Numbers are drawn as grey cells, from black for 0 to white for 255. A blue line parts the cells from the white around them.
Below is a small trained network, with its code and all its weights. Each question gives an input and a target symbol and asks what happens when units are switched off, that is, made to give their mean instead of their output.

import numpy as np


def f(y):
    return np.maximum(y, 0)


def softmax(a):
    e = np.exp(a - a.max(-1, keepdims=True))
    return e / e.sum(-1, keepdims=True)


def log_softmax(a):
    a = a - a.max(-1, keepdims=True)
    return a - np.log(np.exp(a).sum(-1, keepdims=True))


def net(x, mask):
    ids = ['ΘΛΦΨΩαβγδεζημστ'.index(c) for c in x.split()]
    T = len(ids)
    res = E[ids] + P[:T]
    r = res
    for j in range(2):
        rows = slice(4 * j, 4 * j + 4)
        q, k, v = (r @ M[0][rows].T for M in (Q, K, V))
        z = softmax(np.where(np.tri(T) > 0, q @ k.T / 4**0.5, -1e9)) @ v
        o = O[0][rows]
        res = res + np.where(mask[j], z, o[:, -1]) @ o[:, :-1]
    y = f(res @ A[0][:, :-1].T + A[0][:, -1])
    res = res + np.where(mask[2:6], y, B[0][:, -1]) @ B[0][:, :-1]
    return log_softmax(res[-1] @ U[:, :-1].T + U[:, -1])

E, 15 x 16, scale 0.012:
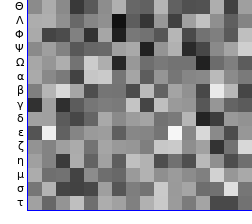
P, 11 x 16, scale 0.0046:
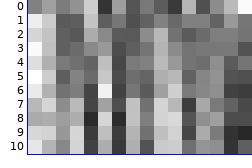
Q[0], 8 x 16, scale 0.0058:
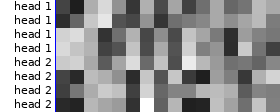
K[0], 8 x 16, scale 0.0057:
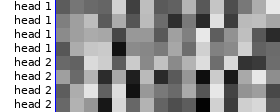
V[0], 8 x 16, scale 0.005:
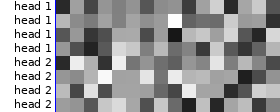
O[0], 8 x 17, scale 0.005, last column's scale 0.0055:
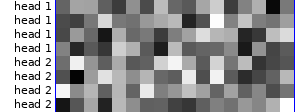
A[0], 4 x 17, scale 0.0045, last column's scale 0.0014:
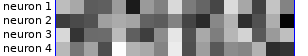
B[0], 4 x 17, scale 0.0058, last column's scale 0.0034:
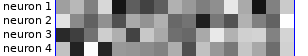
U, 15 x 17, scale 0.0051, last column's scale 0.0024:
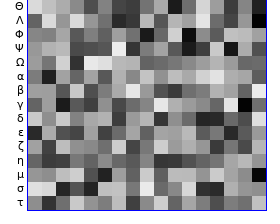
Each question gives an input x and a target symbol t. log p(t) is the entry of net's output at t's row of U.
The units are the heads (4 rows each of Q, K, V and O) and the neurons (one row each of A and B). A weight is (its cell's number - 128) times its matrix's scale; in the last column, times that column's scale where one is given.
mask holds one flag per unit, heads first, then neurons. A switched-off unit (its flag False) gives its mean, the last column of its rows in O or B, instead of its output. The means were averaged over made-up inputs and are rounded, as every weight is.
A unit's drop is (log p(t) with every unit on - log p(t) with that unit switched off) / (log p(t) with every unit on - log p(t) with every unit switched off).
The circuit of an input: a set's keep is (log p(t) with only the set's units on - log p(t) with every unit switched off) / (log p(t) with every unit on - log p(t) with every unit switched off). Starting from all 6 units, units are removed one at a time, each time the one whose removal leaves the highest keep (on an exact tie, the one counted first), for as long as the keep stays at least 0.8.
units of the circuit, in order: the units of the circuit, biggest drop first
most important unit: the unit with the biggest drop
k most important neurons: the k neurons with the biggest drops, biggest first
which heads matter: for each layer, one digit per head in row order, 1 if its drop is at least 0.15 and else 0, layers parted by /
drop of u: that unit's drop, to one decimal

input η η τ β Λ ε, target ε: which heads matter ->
01
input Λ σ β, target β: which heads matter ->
10
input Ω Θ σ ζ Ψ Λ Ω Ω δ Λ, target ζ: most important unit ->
head 2
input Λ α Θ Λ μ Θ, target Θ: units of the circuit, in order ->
(neuron 1; head 2; head 1)
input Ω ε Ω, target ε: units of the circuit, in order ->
(head 2; head 1)
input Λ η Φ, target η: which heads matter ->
11
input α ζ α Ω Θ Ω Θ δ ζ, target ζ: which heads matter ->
01
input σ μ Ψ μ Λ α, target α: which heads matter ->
11
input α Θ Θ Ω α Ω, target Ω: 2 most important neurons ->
(neuron 4; neuron 3)
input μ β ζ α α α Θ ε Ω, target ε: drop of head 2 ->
0.4
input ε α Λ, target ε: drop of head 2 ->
0.6
